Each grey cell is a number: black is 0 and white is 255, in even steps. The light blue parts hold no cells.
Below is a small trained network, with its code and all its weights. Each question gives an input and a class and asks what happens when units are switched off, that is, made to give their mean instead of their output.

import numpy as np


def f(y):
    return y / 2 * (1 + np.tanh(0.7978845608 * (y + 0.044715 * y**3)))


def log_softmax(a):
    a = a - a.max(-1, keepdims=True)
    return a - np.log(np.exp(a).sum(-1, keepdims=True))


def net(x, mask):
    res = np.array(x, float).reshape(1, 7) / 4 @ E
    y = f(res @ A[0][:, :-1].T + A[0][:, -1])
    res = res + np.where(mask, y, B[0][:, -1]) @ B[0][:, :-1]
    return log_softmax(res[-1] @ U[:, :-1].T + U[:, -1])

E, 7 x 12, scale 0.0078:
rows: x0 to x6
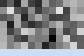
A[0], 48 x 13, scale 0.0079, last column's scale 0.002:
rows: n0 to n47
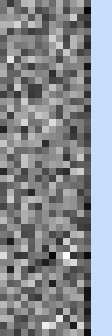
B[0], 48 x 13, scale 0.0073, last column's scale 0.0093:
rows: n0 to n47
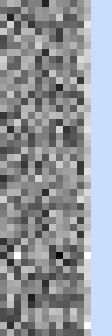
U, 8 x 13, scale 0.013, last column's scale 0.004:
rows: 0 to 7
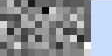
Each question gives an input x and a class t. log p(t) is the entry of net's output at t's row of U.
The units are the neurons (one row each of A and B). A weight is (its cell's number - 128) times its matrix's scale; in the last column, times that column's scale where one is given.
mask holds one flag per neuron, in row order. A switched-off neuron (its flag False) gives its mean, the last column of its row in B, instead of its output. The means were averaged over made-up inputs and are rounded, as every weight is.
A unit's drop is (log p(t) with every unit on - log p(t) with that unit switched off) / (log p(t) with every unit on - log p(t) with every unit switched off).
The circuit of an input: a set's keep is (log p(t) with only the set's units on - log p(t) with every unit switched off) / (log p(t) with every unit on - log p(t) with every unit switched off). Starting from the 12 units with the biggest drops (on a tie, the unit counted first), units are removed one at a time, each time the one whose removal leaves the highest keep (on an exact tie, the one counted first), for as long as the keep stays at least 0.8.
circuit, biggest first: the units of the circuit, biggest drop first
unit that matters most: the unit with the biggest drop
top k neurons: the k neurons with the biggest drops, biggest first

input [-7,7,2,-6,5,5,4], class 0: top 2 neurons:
(n3, n43)
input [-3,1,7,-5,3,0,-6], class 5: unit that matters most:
n24
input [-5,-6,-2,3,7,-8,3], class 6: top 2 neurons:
(n17, n35)
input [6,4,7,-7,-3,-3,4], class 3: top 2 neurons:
(n8, n15)
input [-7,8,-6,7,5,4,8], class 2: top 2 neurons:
(n45, n25)
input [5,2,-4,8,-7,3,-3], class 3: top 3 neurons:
(n4, n38, n9)
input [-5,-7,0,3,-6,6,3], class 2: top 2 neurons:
(n16, n44)
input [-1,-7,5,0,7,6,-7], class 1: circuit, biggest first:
(n40, n10)
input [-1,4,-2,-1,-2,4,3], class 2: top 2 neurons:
(n45, n17)
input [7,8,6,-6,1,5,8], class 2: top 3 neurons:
(n25, n45, n21)
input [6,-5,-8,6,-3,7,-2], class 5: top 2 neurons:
(n23, n31)
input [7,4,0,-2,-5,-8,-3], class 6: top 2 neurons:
(n5, n17)
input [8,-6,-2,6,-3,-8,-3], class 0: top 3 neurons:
(n13, n42, n36)
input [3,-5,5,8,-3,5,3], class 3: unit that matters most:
n38
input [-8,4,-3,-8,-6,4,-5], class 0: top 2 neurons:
(n3, n19)
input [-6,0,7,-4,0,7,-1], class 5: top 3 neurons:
(n11, n33, n5)
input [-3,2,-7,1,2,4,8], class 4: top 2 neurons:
(n37, n2)
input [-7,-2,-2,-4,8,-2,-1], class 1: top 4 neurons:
(n22, n10, n30, n40)
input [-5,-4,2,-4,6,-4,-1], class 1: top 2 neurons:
(n22, n30)
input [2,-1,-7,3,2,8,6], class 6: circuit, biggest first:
(n36)
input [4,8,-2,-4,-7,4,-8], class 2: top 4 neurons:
(n25, n45, n21, n1)
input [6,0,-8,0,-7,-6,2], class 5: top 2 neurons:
(n14, n23)
